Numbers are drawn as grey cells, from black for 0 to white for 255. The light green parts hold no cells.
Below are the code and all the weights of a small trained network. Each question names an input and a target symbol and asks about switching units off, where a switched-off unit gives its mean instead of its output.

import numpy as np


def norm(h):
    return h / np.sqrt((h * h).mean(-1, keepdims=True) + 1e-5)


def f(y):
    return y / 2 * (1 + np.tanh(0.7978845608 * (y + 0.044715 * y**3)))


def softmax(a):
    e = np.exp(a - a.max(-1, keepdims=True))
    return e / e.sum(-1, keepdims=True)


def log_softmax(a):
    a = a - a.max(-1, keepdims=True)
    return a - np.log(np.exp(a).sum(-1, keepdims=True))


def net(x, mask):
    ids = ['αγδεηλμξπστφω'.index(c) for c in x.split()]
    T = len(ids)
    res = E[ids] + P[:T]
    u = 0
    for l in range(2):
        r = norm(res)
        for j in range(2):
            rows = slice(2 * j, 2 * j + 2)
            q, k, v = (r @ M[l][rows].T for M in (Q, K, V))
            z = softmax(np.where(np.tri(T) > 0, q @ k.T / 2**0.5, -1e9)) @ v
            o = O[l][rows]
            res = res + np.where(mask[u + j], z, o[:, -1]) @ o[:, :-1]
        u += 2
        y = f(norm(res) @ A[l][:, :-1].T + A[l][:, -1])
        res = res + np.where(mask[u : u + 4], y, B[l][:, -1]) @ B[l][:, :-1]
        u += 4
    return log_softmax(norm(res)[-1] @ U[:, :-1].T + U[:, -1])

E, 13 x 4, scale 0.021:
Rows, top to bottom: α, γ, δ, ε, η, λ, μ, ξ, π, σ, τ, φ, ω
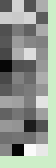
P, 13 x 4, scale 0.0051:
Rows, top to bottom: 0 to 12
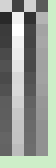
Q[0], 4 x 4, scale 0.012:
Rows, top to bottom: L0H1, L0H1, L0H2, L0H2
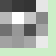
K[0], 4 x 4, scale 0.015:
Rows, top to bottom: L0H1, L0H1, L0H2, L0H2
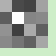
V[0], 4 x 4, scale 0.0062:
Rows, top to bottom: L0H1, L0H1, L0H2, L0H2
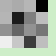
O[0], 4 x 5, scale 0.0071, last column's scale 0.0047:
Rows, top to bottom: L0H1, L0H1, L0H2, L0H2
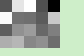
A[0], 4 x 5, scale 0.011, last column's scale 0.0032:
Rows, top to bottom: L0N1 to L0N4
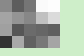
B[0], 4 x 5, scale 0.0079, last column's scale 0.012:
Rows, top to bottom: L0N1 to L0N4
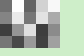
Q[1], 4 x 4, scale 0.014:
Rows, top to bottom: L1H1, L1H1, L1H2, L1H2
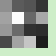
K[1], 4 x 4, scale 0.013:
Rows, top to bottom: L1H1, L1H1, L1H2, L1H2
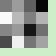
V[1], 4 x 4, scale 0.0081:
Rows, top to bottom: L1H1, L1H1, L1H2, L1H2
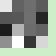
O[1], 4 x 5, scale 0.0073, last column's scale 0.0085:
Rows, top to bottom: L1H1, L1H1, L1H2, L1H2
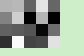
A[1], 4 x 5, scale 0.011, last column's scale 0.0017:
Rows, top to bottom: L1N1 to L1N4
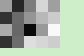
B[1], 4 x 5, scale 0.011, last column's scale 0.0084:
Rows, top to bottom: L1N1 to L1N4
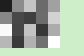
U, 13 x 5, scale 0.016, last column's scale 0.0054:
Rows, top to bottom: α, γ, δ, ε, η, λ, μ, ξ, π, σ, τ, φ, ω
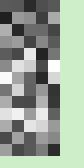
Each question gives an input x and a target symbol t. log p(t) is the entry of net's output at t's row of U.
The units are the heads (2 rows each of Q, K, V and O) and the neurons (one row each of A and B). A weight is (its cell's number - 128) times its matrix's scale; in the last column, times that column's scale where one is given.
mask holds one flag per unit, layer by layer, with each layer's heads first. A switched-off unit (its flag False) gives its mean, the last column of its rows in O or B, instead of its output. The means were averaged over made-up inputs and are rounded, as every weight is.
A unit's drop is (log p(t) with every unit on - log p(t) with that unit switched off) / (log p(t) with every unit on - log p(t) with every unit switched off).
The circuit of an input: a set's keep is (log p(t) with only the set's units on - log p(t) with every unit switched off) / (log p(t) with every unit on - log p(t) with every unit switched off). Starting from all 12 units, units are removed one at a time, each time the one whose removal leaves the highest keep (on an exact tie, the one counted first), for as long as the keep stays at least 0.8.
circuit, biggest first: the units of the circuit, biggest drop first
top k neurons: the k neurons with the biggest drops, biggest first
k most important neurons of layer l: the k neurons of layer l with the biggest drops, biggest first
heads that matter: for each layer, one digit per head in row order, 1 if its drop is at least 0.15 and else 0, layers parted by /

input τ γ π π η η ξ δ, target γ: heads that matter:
11 / 01
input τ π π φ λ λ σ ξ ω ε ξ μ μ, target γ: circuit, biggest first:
[L0H1; L0N4]
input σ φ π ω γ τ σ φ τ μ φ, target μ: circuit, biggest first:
[L0H1; L1N3]
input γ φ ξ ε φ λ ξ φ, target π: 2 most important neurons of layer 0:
[L0N1; L0N4]
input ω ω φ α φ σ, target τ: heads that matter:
11 / 01
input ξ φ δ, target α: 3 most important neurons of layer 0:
[L0N4; L0N2; L0N3]
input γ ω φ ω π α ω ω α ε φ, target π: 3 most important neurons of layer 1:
[L1N1; L1N3; L1N2]
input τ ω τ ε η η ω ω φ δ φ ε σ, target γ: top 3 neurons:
[L0N1; L1N3; L0N4]
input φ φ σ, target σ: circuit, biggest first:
[L0H1; L0N1; L1H2]
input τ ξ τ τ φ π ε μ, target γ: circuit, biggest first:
[L0H1; L1H2]
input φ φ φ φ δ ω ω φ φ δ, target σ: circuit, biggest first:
[L0H1; L0N1]
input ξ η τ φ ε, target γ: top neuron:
[L1N4]
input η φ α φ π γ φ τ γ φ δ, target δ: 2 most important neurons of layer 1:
[L1N2; L1N4]
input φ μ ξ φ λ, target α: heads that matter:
10 / 00
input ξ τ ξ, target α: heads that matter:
01 / 00
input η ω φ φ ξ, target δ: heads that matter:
00 / 01
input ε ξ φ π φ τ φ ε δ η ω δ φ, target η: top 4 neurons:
[L0N1; L0N2; L0N4; L1N1]
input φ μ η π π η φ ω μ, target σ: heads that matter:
10 / 00
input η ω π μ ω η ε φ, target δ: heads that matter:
01 / 11
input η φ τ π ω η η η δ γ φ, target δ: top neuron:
[L0N1]
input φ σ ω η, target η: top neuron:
[L0N1]
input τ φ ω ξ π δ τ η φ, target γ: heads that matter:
10 / 01
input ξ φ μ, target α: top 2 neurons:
[L0N4; L0N2]
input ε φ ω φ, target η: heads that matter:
00 / 01
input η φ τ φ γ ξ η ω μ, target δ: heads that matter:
00 / 01
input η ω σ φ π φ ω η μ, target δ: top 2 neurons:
[L0N2; L1N2]
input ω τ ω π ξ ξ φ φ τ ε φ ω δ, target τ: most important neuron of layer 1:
[L1N4]
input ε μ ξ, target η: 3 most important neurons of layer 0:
[L0N1; L0N2; L0N4]
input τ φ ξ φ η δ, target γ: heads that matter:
10 / 00
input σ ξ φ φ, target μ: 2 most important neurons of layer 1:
[L1N3; L1N1]
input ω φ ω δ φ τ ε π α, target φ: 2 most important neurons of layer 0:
[L0N4; L0N1]
